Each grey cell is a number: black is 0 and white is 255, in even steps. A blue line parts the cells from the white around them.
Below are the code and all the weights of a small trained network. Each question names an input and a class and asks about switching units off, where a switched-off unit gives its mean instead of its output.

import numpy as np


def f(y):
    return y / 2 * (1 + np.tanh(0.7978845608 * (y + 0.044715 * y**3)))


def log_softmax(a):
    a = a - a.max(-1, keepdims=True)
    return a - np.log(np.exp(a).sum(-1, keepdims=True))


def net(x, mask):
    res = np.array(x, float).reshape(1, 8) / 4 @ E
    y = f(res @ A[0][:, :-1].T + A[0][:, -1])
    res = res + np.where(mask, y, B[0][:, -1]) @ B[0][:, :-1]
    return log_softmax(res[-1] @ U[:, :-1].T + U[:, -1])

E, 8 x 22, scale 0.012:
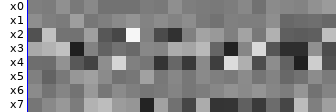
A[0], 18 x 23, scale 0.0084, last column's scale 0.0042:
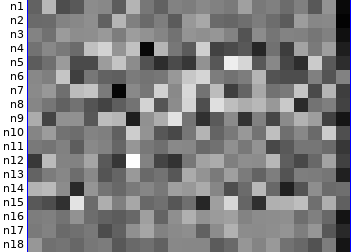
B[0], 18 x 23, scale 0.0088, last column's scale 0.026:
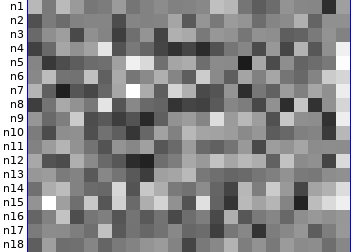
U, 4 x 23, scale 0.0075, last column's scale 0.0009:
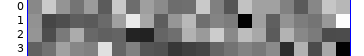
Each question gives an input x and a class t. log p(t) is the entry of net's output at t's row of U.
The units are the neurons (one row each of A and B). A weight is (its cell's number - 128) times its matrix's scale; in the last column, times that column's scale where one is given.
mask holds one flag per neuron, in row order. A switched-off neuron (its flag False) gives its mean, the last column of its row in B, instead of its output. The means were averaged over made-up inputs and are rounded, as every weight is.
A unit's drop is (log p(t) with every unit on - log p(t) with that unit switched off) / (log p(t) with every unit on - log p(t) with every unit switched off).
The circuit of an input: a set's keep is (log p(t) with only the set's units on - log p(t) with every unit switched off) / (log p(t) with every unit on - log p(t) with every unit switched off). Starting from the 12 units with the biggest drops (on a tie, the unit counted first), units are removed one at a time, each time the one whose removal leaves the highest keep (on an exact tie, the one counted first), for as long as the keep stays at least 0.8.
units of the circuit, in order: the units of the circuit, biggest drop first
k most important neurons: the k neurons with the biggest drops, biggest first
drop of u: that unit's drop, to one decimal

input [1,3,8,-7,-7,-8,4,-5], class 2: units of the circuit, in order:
(n12)
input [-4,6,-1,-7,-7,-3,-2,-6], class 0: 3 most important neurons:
(n15; n5; n4)
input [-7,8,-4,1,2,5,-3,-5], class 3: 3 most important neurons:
(n8; n12; n10)
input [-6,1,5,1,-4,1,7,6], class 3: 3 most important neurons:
(n4; n9; n5)
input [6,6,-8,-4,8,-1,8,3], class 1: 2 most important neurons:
(n5; n12)
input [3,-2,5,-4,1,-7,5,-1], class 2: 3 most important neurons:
(n12; n14; n10)
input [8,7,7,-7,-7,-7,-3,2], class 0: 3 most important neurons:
(n15; n5; n9)
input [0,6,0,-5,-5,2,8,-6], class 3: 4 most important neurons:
(n8; n5; n14; n6)
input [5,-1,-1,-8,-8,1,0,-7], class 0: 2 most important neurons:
(n15; n5)
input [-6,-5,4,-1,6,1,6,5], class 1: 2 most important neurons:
(n5; n8)
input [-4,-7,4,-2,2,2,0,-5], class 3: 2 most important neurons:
(n8; n9)
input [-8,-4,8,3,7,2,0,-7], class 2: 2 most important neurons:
(n12; n7)
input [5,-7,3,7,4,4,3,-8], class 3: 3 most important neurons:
(n8; n15; n17)
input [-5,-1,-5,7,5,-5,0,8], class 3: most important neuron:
(n4)
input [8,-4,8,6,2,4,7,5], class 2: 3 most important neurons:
(n12; n15; n10)
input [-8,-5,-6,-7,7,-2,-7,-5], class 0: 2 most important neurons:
(n15; n7)
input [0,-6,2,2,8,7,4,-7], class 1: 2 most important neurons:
(n5; n4)
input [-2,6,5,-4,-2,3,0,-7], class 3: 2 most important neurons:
(n8; n9)
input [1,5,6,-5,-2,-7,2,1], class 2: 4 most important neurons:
(n12; n10; n14; n6)
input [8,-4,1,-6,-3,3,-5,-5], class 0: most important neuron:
(n15)
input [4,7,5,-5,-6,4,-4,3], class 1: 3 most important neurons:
(n7; n14; n9)
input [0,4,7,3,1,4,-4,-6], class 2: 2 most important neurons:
(n12; n4)
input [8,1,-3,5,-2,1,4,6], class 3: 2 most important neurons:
(n4; n15)
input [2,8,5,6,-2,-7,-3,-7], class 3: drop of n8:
2.4
